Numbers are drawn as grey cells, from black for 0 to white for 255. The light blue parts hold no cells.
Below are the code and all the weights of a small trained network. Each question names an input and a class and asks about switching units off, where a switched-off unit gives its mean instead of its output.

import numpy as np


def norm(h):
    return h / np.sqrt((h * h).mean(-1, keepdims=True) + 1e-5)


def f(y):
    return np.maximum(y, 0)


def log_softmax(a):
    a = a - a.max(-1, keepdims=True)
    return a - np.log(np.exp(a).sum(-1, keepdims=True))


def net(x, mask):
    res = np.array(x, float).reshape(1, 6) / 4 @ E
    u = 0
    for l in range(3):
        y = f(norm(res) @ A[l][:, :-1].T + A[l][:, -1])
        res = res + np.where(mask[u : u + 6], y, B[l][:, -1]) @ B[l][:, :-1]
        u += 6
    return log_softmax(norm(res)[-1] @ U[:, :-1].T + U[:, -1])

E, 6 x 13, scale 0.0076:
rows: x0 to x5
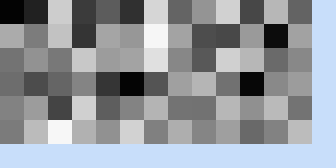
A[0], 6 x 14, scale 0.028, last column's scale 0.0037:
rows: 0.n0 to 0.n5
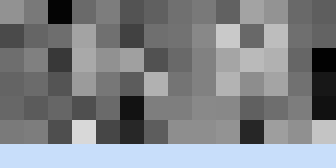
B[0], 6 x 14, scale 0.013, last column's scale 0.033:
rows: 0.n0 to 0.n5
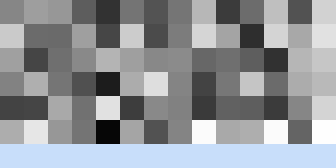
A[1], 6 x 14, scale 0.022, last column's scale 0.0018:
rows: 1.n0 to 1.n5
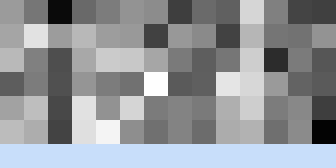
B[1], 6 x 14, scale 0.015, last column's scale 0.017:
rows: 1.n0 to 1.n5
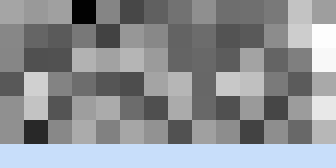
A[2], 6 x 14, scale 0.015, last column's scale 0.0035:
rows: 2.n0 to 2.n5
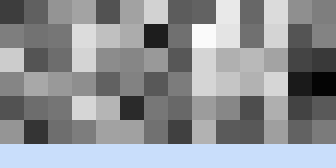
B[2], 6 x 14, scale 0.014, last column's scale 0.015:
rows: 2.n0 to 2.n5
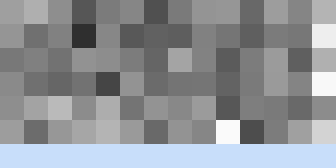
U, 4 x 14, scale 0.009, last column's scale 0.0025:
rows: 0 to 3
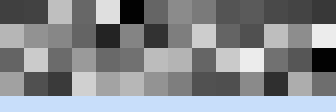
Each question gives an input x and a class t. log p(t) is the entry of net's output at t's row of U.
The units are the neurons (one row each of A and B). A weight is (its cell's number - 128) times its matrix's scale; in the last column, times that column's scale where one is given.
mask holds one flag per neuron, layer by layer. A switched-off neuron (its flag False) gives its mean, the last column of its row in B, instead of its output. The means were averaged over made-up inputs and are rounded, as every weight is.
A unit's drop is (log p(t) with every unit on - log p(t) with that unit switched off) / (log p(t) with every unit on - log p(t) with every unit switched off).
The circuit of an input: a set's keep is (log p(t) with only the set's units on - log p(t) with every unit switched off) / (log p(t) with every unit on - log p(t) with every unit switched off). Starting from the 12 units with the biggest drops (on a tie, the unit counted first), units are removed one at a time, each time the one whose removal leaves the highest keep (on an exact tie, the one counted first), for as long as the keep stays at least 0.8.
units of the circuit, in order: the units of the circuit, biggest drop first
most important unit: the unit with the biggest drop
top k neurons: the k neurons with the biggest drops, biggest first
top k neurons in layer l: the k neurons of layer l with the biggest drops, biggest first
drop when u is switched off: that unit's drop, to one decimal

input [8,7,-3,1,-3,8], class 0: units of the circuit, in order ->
[0.n5, 0.n1]
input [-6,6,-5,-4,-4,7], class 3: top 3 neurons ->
[0.n5, 0.n0, 0.n1]
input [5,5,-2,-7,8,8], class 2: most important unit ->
0.n0
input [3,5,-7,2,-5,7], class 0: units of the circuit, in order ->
[0.n5, 0.n1]
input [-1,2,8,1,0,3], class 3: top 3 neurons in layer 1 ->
[1.n2, 1.n4, 1.n5]
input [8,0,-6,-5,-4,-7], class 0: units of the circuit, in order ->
[0.n4, 0.n5]
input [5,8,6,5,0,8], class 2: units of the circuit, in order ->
[0.n1, 0.n0, 0.n2, 1.n3]
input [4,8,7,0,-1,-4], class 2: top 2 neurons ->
[1.n3, 0.n2]
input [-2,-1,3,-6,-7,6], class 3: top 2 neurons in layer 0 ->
[0.n5, 0.n0]
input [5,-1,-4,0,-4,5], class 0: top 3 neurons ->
[0.n5, 0.n3, 1.n1]
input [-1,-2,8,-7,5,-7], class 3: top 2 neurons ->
[0.n2, 0.n5]
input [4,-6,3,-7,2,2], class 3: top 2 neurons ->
[0.n5, 0.n2]
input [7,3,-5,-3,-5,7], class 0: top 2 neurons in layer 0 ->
[0.n5, 0.n1]
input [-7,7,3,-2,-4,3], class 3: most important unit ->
0.n5
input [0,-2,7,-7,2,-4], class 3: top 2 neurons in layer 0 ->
[0.n2, 0.n5]
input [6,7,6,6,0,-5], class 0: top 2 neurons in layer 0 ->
[0.n4, 0.n5]
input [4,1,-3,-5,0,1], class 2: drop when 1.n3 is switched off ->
0.6
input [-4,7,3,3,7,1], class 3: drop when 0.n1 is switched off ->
0.1
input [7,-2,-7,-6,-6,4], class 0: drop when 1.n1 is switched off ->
0.2
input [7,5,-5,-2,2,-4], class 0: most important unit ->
0.n4
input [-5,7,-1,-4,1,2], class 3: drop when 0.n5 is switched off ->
0.5
